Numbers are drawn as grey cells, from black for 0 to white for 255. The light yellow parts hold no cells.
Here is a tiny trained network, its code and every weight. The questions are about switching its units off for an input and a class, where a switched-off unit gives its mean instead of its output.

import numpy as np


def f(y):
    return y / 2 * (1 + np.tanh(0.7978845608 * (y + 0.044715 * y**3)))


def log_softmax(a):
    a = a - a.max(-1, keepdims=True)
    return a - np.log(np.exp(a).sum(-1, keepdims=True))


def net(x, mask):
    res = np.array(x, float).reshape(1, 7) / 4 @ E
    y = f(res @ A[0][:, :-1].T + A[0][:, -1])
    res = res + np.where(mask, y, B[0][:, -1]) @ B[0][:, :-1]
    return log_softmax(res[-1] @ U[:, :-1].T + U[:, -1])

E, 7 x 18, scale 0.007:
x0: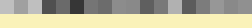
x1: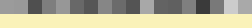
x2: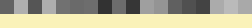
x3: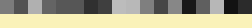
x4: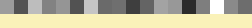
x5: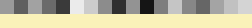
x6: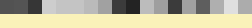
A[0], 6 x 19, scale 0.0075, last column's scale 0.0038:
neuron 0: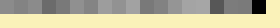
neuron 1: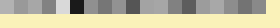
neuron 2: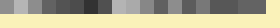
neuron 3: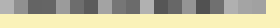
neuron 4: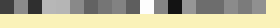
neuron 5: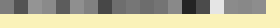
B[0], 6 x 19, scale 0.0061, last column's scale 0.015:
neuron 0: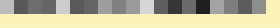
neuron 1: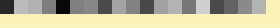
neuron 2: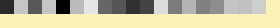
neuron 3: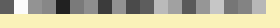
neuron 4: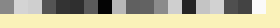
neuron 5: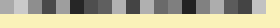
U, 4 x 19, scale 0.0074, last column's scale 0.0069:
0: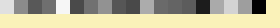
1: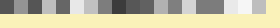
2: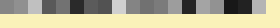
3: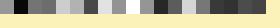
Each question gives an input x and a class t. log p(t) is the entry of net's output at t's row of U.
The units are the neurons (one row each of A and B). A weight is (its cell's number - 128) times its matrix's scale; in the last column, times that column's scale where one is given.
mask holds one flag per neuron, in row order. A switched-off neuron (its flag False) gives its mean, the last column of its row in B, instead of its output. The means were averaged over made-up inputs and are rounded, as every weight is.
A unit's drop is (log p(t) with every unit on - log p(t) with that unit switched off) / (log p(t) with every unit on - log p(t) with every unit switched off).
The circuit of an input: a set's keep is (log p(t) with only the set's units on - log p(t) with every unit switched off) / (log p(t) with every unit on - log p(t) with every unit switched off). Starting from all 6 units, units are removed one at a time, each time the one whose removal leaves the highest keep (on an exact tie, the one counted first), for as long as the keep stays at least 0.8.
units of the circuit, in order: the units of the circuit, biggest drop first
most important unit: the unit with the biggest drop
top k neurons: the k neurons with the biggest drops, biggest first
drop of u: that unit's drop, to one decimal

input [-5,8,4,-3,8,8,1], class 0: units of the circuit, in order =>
[neuron 5]
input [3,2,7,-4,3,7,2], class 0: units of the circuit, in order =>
[neuron 5; neuron 2; neuron 4]
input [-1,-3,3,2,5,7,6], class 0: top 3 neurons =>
[neuron 4; neuron 5; neuron 1]
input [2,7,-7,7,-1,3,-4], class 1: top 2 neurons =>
[neuron 2; neuron 4]
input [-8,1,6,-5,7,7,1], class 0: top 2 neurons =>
[neuron 5; neuron 2]
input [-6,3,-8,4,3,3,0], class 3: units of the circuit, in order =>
[neuron 4; neuron 3]
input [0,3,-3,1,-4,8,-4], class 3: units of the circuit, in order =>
[neuron 4; neuron 2; neuron 3]
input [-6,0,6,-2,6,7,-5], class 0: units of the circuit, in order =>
[neuron 4; neuron 1; neuron 5]
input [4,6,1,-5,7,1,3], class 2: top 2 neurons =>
[neuron 2; neuron 5]
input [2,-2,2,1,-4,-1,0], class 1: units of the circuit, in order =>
[neuron 4; neuron 5]
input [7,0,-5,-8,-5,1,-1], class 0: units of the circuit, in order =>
[neuron 2; neuron 0; neuron 4]
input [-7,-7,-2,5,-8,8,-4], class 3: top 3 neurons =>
[neuron 4; neuron 0; neuron 3]
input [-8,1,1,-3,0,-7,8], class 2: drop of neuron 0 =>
0.0
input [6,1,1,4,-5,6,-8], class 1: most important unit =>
neuron 2
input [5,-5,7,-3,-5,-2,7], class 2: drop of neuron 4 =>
0.9
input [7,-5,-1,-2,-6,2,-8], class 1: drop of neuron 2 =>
0.4
